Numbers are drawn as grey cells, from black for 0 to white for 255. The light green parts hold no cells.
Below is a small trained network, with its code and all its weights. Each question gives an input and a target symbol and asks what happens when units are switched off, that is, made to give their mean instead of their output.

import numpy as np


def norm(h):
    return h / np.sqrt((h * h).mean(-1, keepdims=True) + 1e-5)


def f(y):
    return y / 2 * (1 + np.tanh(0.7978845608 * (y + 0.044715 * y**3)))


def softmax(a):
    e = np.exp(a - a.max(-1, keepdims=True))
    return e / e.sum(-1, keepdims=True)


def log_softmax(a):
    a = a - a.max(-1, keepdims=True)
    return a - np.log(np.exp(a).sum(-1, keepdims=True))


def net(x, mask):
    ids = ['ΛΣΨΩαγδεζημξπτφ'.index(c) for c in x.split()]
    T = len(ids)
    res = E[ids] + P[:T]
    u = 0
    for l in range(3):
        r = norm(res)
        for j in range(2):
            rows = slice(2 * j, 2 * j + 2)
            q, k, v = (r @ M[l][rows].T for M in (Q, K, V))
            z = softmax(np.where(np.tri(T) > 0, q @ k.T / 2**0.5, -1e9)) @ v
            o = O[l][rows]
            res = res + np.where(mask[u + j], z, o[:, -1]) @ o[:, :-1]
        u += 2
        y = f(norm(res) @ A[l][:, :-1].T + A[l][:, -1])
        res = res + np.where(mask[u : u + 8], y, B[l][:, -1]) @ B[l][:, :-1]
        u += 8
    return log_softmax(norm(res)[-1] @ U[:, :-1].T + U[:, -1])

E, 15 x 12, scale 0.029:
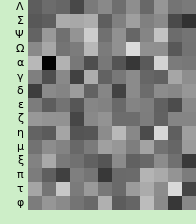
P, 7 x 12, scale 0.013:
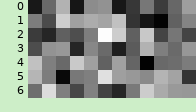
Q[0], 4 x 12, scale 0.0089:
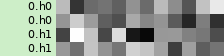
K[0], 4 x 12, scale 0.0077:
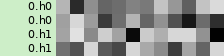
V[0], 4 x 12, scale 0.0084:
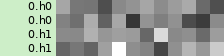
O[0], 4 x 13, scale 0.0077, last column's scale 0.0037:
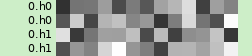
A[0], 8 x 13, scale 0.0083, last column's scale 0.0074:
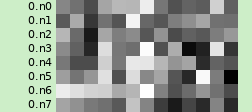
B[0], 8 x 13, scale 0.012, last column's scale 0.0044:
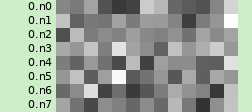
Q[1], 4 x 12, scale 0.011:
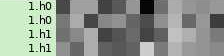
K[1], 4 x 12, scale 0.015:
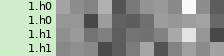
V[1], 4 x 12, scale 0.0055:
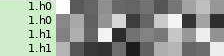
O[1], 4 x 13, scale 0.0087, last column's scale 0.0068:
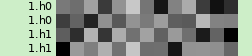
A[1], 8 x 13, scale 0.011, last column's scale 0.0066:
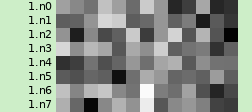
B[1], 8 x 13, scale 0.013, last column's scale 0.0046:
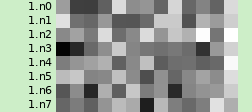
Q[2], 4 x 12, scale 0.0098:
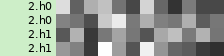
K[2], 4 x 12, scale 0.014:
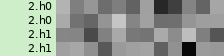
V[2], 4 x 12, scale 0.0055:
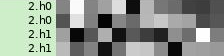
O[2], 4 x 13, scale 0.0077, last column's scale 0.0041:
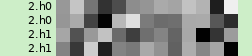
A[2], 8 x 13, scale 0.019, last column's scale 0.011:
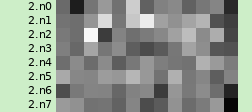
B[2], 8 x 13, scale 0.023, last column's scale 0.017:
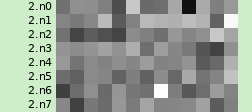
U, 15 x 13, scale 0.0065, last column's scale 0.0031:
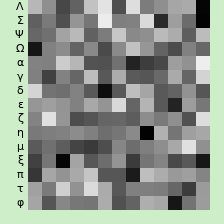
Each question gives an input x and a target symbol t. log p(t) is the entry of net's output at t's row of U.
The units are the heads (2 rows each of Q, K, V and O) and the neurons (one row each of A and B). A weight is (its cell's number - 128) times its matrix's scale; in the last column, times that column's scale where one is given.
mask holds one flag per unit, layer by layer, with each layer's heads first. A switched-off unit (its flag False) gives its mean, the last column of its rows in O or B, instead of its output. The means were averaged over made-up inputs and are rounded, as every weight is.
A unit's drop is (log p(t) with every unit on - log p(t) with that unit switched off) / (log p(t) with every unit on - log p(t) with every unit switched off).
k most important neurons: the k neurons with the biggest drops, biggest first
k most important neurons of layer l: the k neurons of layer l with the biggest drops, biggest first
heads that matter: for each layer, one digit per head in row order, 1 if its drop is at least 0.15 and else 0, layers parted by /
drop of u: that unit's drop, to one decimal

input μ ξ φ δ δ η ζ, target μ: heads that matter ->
00 / 00 / 01
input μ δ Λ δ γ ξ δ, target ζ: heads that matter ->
01 / 00 / 00
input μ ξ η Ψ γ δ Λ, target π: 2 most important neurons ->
[0.n1, 0.n0]
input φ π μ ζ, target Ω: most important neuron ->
[2.n6]
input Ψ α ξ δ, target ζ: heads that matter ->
11 / 00 / 00
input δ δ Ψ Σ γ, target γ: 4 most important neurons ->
[2.n1, 1.n0, 1.n2, 0.n0]
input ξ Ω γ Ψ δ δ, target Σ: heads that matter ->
10 / 00 / 00
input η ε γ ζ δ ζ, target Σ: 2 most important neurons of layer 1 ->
[1.n7, 1.n3]
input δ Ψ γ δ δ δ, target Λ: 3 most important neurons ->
[0.n5, 2.n1, 0.n1]
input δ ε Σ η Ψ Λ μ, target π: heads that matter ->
01 / 00 / 00
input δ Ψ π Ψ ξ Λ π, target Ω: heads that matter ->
00 / 01 / 00
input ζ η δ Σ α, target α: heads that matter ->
00 / 00 / 10
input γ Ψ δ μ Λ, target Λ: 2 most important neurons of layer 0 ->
[0.n0, 0.n6]
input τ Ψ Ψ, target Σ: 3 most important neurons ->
[1.n7, 2.n0, 0.n4]
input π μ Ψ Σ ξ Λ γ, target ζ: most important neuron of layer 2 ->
[2.n1]
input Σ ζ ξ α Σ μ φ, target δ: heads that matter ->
11 / 10 / 00
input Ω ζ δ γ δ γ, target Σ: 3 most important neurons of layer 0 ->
[0.n4, 0.n5, 0.n0]
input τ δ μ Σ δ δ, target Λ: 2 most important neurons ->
[0.n5, 0.n1]
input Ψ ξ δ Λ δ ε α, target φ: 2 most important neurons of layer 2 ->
[2.n3, 2.n2]
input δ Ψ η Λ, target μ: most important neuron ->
[2.n2]
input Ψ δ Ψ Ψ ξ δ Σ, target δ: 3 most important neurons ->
[1.n1, 2.n1, 1.n2]
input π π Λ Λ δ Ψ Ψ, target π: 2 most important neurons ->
[2.n1, 1.n2]
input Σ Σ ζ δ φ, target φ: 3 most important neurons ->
[2.n1, 0.n4, 0.n3]
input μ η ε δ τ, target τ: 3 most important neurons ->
[0.n6, 0.n5, 2.n3]
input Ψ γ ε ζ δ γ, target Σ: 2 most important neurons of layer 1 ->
[1.n7, 1.n5]
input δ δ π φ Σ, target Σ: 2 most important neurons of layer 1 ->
[1.n3, 1.n6]
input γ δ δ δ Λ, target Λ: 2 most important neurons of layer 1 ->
[1.n5, 1.n0]
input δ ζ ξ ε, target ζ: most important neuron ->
[2.n1]
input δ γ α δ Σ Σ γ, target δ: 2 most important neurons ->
[2.n1, 0.n4]
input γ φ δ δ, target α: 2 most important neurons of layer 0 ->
[0.n1, 0.n4]
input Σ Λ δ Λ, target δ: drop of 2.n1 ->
0.4
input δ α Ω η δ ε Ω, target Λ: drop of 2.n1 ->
0.4
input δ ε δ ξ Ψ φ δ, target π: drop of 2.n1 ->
0.3
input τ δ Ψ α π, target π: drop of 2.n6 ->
0.0
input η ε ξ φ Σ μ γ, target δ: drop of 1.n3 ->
0.1
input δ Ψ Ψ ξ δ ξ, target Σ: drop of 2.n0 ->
0.5
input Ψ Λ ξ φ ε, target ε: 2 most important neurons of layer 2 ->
[2.n1, 2.n4]
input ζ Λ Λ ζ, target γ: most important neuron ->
[2.n7]
